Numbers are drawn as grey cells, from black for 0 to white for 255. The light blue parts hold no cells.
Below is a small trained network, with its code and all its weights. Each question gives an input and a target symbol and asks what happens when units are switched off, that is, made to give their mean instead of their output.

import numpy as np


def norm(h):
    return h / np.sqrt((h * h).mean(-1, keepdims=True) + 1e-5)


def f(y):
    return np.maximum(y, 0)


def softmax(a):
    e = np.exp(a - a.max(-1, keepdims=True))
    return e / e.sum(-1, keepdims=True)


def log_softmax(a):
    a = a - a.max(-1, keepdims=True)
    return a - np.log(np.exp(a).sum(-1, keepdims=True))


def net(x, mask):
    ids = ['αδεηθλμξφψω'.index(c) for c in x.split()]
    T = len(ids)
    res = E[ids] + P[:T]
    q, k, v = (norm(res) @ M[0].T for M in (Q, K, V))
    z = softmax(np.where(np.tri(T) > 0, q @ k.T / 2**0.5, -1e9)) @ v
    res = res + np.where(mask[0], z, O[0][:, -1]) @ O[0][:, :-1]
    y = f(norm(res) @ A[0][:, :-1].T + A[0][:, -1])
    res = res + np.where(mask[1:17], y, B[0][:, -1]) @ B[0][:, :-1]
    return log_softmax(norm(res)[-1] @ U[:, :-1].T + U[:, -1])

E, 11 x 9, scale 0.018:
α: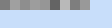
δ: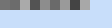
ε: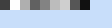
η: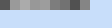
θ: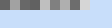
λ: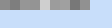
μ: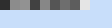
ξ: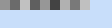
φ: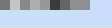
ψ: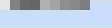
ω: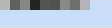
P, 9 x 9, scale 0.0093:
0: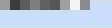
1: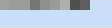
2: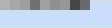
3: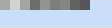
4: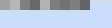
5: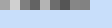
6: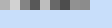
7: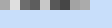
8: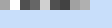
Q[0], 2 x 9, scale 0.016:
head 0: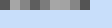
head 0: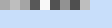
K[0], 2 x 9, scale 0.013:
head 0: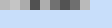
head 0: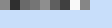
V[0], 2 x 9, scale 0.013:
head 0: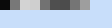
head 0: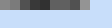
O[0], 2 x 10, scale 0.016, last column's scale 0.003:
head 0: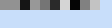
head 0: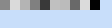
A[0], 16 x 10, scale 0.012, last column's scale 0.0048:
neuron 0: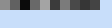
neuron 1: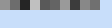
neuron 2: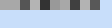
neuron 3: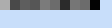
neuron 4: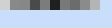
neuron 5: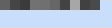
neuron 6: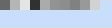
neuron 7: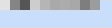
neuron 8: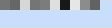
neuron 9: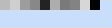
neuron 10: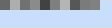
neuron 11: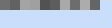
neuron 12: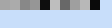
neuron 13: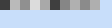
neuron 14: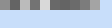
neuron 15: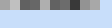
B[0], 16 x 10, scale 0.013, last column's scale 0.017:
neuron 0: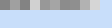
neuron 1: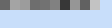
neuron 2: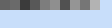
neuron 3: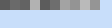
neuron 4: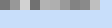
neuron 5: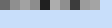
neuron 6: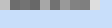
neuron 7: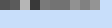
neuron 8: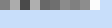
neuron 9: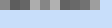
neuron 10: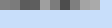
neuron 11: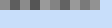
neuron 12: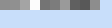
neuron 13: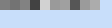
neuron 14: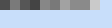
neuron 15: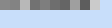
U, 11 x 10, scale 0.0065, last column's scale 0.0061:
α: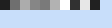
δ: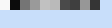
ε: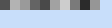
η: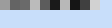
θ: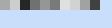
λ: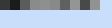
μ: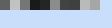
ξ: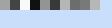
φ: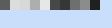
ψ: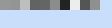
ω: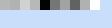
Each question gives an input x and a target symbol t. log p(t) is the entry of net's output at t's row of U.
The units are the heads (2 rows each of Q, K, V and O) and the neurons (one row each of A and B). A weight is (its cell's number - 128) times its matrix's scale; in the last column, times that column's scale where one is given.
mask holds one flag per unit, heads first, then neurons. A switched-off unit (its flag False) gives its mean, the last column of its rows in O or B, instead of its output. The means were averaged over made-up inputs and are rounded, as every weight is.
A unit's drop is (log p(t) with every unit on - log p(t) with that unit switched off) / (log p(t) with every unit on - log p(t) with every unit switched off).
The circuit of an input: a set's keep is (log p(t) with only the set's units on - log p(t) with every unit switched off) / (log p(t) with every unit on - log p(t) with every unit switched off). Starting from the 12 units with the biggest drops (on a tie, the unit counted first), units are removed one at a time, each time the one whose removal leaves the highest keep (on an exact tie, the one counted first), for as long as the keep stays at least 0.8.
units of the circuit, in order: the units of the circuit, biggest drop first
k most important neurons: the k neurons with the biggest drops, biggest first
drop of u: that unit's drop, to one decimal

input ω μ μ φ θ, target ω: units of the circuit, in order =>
(head 0; neuron 12)
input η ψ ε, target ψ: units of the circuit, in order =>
(head 0)
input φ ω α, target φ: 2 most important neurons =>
(neuron 0; neuron 1)
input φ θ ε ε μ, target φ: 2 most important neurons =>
(neuron 0; neuron 1)
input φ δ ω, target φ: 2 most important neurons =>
(neuron 0; neuron 1)
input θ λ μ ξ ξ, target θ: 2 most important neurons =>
(neuron 8; neuron 15)
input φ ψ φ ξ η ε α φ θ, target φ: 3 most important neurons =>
(neuron 0; neuron 1; neuron 15)
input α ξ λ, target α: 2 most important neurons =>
(neuron 5; neuron 0)
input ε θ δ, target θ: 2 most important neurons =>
(neuron 8; neuron 6)
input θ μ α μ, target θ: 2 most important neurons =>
(neuron 8; neuron 6)
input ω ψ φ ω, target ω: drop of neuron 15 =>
0.0
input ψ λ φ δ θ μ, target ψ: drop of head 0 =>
1.0
